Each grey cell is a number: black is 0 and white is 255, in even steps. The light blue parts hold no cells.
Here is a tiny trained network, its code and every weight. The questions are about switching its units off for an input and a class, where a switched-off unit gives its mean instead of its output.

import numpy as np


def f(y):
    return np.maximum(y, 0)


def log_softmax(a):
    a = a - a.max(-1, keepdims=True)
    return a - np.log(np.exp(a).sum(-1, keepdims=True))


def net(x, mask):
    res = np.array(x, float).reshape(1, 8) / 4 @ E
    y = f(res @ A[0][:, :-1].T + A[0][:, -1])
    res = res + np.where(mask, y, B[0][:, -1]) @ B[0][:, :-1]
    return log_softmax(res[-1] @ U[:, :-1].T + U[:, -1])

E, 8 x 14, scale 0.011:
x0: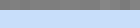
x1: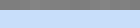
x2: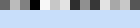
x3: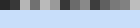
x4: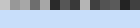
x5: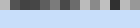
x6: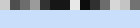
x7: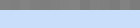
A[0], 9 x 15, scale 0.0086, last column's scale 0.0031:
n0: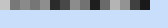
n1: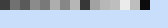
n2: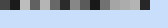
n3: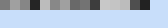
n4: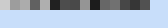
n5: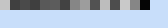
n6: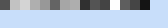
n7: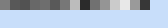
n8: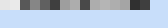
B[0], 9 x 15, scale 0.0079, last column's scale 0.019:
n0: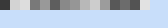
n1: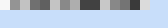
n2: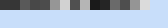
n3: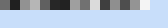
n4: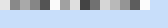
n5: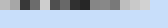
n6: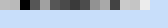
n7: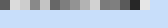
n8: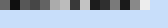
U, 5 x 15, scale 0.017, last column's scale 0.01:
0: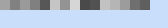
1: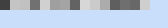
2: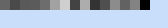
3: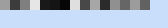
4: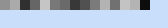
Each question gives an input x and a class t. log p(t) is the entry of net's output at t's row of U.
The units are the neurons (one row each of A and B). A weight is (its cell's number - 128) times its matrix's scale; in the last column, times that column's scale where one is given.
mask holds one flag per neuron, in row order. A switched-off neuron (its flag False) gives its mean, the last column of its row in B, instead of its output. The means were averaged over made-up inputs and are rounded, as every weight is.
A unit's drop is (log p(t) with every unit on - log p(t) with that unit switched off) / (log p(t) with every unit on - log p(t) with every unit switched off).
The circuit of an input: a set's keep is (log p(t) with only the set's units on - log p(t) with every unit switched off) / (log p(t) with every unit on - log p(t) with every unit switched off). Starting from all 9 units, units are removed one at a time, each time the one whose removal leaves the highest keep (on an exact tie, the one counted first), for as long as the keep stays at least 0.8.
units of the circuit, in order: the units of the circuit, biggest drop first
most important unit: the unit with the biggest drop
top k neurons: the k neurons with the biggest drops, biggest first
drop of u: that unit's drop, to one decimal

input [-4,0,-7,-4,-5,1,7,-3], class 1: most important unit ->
n7
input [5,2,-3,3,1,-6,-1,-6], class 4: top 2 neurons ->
(n3; n6)
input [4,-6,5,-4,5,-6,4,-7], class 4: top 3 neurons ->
(n6; n1; n2)
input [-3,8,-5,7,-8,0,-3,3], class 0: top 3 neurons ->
(n1; n8; n3)
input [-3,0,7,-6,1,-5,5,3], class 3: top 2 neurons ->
(n3; n2)
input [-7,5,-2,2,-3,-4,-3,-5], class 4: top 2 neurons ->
(n3; n4)
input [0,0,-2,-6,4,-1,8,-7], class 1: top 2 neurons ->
(n0; n7)
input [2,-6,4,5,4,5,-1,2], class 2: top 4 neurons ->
(n6; n2; n1; n7)
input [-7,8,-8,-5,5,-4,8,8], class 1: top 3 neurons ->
(n0; n3; n7)
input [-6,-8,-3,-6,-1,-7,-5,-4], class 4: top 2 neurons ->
(n6; n2)
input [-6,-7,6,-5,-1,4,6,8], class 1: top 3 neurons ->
(n7; n0; n2)
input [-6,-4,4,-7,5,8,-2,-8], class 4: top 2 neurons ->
(n5; n2)
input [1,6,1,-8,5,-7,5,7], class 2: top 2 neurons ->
(n8; n5)
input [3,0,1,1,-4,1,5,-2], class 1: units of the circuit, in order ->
(n7)
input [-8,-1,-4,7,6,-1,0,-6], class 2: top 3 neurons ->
(n2; n1; n3)
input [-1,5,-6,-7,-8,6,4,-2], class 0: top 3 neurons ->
(n1; n3; n2)
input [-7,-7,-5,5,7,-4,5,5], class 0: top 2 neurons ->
(n4; n3)
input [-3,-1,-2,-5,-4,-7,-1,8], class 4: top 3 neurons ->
(n6; n2; n4)
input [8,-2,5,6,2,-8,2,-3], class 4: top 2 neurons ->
(n6; n8)
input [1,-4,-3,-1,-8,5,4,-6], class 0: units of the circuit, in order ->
(n1)
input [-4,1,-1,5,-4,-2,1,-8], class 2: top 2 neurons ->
(n2; n4)
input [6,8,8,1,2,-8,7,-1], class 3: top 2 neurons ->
(n3; n5)
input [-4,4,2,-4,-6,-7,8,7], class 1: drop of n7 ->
1.2
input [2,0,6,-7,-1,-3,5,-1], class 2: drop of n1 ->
0.0
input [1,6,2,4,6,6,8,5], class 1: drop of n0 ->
1.3
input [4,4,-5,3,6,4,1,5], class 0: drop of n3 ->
0.5
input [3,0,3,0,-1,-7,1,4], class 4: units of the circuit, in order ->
(n6)
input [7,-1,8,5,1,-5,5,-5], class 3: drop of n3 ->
1.8
